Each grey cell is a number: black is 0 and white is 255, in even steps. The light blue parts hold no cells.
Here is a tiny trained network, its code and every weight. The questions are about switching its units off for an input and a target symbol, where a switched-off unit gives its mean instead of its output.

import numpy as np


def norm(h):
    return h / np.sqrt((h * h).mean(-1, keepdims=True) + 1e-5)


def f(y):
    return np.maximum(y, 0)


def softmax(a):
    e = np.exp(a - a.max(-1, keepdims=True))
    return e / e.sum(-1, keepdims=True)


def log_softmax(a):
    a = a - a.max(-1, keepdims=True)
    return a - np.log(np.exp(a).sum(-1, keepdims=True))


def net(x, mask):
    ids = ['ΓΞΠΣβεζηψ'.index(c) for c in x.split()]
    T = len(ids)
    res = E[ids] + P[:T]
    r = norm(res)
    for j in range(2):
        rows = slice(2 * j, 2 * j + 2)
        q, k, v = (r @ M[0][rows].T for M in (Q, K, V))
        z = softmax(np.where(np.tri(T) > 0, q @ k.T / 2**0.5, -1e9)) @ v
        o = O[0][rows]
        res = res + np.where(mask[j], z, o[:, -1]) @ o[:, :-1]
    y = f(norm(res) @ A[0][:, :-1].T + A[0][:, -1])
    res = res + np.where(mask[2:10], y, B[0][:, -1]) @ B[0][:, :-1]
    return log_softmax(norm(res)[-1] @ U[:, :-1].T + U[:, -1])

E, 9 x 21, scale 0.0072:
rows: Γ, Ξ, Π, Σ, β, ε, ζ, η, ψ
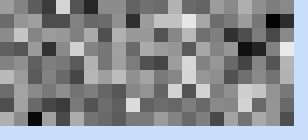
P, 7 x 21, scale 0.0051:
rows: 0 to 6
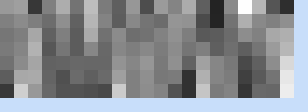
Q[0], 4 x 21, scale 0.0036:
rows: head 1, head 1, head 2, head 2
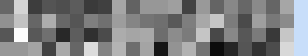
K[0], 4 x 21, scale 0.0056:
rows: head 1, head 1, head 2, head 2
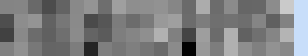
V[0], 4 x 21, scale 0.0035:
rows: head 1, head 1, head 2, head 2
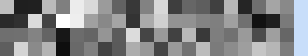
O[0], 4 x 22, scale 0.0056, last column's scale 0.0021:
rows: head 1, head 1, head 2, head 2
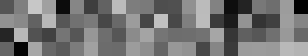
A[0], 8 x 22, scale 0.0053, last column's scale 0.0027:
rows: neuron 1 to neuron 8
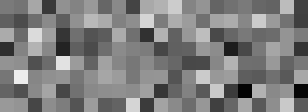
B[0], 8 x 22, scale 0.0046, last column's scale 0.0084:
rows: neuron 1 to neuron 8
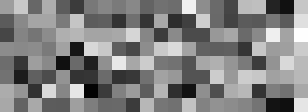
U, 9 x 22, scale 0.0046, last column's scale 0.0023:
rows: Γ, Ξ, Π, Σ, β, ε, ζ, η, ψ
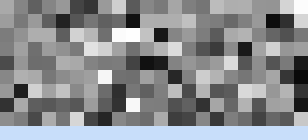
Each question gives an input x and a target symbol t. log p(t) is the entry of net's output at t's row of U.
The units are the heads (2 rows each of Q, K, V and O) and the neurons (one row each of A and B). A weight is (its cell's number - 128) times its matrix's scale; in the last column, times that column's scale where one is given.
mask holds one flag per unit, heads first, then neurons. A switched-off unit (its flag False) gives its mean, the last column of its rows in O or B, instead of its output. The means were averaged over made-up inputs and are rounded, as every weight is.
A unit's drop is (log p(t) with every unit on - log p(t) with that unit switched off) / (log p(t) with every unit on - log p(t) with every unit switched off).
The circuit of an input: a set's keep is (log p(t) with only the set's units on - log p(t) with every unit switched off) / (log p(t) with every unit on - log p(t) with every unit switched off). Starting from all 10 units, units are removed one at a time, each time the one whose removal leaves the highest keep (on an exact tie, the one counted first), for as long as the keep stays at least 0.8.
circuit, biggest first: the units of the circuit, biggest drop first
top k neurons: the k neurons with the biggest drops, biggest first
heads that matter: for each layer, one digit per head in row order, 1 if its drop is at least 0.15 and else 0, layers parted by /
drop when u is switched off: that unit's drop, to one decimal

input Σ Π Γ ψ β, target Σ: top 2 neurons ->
neuron 4; neuron 3
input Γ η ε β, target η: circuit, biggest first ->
head 2
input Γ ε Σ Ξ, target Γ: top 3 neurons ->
neuron 6; neuron 3; neuron 2
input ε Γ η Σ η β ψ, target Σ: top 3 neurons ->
neuron 3; neuron 4; neuron 2
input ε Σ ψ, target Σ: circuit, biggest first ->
head 1; neuron 4; neuron 3
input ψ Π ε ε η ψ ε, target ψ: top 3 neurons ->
neuron 7; neuron 2; neuron 3
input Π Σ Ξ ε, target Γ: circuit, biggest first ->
head 2; neuron 6
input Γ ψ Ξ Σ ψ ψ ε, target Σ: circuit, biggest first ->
neuron 4; head 1; neuron 3
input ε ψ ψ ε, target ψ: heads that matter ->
10
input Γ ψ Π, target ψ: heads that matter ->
10
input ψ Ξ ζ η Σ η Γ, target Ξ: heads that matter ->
10
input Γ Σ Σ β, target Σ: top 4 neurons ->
neuron 3; neuron 4; neuron 2; neuron 1
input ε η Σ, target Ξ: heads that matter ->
00
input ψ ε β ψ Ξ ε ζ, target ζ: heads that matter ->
01
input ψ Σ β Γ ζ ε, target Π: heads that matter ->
11
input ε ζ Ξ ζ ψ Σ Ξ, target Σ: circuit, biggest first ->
neuron 3; head 1; neuron 4
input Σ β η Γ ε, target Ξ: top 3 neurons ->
neuron 8; neuron 6; neuron 5
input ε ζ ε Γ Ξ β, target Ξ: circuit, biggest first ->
head 1; neuron 8
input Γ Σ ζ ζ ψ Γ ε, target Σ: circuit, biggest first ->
head 1; neuron 3; neuron 4
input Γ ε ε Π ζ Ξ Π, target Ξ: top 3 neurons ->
neuron 3; neuron 8; neuron 1
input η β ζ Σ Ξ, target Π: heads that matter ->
11
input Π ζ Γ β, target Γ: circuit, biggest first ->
head 1; neuron 5
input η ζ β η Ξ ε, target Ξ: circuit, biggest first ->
neuron 3
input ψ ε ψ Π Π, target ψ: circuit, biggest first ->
neuron 7
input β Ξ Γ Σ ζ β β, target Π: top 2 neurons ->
neuron 3; neuron 8
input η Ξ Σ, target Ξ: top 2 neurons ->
neuron 8; neuron 1
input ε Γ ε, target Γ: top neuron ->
neuron 5
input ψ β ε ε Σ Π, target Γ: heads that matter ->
01
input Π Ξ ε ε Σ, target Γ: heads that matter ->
01
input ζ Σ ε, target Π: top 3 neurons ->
neuron 3; neuron 4; neuron 8
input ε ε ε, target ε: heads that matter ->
10
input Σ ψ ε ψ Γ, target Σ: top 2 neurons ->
neuron 4; neuron 3
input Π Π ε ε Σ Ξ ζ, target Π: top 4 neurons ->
neuron 3; neuron 8; neuron 2; neuron 6
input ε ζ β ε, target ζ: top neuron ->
neuron 2
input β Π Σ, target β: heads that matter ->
11
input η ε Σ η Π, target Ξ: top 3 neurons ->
neuron 8; neuron 4; neuron 3
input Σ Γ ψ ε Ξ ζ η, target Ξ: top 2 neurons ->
neuron 8; neuron 4
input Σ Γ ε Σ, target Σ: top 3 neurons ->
neuron 3; neuron 4; neuron 2
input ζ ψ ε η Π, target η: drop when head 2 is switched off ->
1.3
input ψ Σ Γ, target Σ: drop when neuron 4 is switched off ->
0.5
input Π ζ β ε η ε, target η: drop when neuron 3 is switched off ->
0.0
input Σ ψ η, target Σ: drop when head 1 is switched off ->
1.2
